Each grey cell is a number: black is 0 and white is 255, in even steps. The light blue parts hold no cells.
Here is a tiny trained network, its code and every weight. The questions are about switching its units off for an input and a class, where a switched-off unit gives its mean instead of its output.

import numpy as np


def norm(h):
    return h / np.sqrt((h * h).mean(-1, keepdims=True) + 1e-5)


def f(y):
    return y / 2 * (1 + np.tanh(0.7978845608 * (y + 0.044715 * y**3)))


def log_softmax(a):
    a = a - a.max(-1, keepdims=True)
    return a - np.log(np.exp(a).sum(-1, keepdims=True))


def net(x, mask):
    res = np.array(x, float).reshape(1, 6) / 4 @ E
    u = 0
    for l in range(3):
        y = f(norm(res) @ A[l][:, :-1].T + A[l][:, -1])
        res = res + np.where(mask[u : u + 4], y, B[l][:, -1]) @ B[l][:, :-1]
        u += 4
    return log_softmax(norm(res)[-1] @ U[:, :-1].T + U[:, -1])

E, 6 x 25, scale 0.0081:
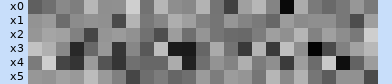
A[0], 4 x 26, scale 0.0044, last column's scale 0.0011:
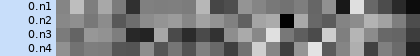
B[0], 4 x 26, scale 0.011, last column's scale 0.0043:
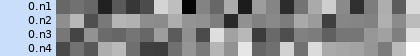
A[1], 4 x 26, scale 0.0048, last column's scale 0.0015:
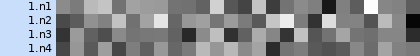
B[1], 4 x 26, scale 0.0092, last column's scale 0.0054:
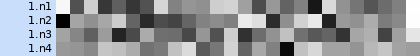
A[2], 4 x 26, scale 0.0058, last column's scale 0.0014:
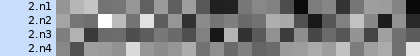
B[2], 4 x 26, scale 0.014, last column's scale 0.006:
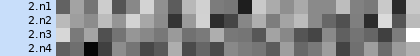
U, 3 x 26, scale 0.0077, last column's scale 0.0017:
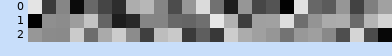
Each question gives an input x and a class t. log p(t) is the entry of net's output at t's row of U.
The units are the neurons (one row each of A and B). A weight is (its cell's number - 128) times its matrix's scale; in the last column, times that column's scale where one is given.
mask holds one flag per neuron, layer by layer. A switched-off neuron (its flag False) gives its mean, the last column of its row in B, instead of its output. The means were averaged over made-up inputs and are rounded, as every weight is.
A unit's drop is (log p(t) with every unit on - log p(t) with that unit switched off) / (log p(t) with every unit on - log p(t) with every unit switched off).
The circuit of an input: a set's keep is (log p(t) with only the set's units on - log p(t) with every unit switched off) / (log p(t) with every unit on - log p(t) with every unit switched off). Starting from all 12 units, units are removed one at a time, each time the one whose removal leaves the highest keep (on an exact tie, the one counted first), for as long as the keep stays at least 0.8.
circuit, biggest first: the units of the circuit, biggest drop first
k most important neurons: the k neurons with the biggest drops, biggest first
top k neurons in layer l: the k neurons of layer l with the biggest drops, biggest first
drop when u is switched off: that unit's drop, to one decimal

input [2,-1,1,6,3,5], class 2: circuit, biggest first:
(2.n1)
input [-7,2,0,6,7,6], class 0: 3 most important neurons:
(0.n1; 1.n2; 2.n3)
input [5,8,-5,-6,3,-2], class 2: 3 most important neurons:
(1.n3; 0.n4; 2.n2)
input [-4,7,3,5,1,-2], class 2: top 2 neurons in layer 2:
(2.n1; 2.n4)
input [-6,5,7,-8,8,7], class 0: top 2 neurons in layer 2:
(2.n3; 2.n1)
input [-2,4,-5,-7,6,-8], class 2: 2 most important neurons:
(2.n2; 1.n3)
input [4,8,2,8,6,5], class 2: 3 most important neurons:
(2.n1; 1.n1; 1.n3)
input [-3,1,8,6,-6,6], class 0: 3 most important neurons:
(1.n1; 2.n2; 0.n1)
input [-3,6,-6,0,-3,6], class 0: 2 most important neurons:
(1.n2; 1.n1)
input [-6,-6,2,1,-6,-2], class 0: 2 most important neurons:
(1.n1; 1.n2)
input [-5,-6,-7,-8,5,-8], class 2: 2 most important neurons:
(2.n2; 1.n3)
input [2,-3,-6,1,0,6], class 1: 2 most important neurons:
(2.n3; 1.n1)
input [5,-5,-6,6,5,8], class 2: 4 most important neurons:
(0.n4; 2.n1; 1.n1; 1.n3)
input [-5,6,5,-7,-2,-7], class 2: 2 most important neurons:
(2.n2; 1.n2)
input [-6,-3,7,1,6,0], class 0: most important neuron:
(0.n1)
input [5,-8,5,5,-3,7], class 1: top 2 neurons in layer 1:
(1.n2; 1.n3)
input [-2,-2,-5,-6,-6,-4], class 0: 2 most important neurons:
(1.n1; 2.n1)
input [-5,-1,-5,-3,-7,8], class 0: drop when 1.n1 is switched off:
0.9
